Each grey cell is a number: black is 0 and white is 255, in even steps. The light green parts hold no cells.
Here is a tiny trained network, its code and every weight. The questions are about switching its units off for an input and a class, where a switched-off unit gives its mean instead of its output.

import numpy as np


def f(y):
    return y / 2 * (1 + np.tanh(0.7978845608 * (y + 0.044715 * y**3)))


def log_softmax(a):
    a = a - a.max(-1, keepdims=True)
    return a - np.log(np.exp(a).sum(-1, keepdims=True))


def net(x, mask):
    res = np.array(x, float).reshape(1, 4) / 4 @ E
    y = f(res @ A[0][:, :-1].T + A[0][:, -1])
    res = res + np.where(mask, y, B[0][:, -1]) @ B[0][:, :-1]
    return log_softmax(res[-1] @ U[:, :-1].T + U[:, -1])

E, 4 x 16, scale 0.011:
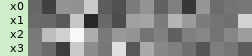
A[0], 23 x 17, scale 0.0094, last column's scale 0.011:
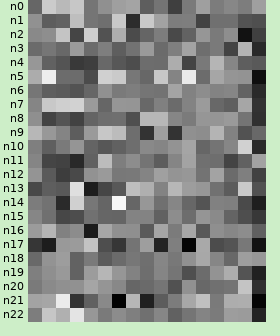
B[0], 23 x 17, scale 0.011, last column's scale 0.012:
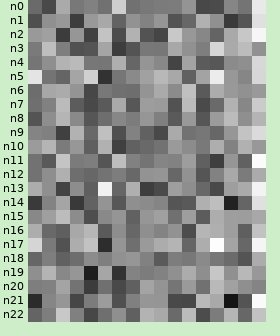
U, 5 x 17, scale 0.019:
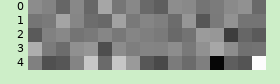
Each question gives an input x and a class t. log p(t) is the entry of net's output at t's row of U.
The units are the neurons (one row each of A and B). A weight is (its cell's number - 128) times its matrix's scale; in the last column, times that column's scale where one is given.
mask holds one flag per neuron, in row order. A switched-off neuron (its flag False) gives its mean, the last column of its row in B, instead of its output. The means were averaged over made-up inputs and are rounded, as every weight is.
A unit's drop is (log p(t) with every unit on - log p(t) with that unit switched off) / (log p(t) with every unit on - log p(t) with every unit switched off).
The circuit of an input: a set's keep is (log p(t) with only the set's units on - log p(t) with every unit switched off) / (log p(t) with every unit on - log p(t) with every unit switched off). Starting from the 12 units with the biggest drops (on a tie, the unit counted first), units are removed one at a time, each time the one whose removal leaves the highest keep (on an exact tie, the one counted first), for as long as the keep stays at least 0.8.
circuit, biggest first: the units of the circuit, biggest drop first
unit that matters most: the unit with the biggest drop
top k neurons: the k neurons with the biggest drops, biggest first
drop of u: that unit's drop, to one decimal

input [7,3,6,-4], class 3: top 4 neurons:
[n17 n11 n4 n8]
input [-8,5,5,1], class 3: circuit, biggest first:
[n5]
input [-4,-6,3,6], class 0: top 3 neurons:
[n9 n2 n21]
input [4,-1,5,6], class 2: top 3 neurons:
[n14 n1 n11]
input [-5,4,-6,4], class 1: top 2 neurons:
[n17 n11]
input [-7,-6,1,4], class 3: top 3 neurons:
[n5 n13 n16]
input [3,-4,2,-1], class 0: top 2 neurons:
[n2 n11]
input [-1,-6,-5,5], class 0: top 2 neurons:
[n2 n9]
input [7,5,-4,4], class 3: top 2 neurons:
[n17 n2]
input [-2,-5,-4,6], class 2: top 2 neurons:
[n14 n1]
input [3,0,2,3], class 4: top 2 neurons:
[n21 n5]
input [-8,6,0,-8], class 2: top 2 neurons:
[n21 n17]
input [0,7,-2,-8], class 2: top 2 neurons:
[n21 n2]
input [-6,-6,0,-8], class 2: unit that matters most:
n21
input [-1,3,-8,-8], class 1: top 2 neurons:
[n11 n4]
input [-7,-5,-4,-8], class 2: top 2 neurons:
[n21 n17]
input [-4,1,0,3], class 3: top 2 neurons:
[n21 n5]
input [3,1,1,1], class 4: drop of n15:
0.1
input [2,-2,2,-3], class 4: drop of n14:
0.2
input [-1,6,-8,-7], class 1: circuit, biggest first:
[n11]
